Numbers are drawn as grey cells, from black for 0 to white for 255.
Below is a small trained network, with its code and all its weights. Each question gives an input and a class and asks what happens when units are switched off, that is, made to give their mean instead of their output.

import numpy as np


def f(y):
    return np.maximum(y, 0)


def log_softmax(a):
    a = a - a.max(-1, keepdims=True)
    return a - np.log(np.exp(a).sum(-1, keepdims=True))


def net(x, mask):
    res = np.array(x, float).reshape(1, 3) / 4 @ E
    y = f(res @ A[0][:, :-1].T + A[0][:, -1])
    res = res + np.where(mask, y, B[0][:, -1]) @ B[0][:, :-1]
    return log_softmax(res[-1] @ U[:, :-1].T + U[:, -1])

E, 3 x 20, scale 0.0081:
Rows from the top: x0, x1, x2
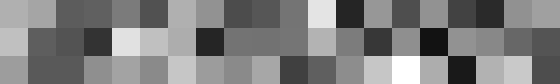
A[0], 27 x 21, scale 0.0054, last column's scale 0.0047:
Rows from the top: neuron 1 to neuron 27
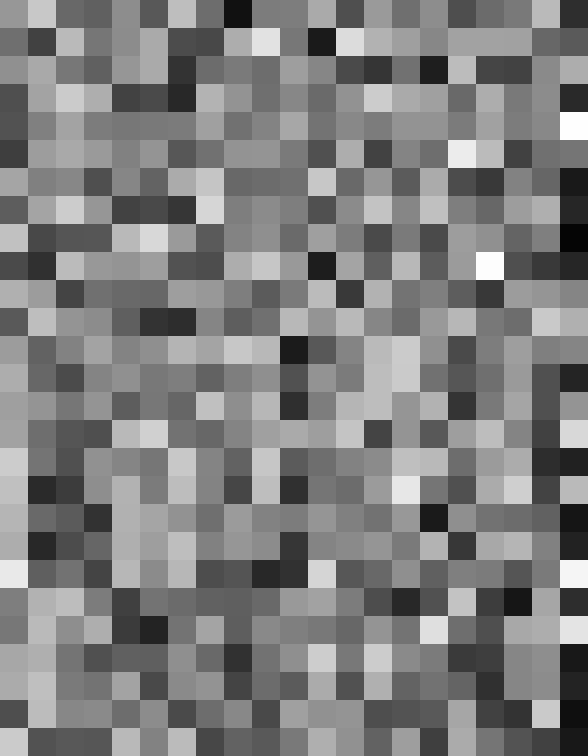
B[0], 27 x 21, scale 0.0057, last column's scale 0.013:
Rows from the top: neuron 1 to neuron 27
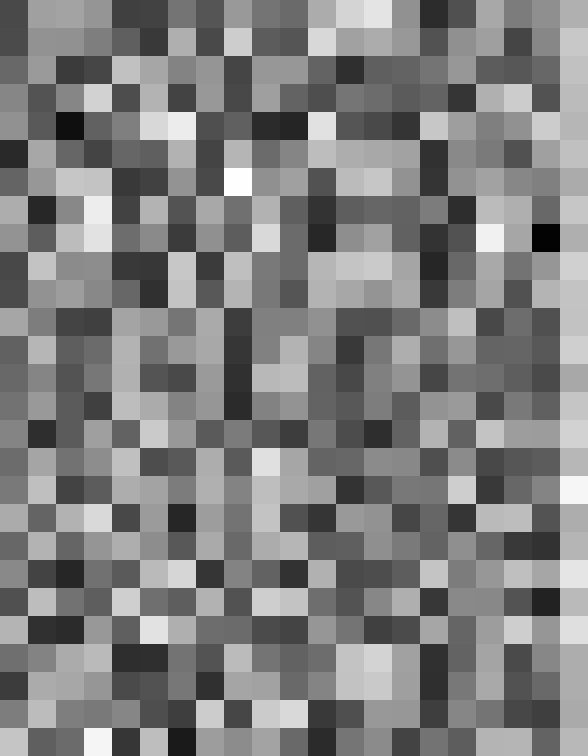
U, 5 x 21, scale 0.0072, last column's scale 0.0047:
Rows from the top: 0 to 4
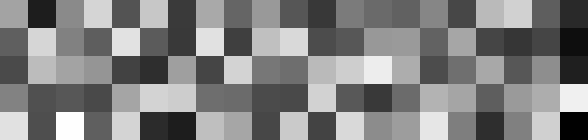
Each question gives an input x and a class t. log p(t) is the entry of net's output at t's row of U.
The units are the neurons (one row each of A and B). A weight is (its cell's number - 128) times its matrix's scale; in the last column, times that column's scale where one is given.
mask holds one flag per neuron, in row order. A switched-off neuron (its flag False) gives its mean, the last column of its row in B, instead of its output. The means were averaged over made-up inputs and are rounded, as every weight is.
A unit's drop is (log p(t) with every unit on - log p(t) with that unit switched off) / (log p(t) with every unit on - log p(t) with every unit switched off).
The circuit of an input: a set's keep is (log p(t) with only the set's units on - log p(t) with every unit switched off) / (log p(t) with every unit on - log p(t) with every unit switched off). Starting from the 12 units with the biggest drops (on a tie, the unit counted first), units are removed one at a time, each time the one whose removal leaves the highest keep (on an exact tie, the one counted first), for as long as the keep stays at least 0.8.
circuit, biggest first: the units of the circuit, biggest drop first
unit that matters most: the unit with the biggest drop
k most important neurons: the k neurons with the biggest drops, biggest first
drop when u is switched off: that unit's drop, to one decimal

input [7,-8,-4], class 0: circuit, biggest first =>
(neuron 8)
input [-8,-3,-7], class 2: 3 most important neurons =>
(neuron 10; neuron 6; neuron 2)
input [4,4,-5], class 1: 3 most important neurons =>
(neuron 22; neuron 3; neuron 23)
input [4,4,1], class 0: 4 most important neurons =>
(neuron 10; neuron 27; neuron 2; neuron 6)
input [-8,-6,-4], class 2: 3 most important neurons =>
(neuron 6; neuron 10; neuron 2)
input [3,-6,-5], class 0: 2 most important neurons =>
(neuron 23; neuron 8)
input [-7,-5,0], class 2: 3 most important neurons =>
(neuron 10; neuron 2; neuron 6)
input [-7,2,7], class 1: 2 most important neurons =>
(neuron 18; neuron 13)
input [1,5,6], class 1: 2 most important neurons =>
(neuron 18; neuron 23)
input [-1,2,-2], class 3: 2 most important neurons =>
(neuron 8; neuron 4)
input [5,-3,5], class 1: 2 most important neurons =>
(neuron 15; neuron 10)
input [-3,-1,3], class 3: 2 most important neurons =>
(neuron 22; neuron 26)
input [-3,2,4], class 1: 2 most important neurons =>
(neuron 23; neuron 21)
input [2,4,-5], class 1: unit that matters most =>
neuron 22
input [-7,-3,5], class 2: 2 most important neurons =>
(neuron 10; neuron 2)
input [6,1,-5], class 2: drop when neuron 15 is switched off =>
0.2
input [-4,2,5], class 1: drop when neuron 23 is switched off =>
0.1
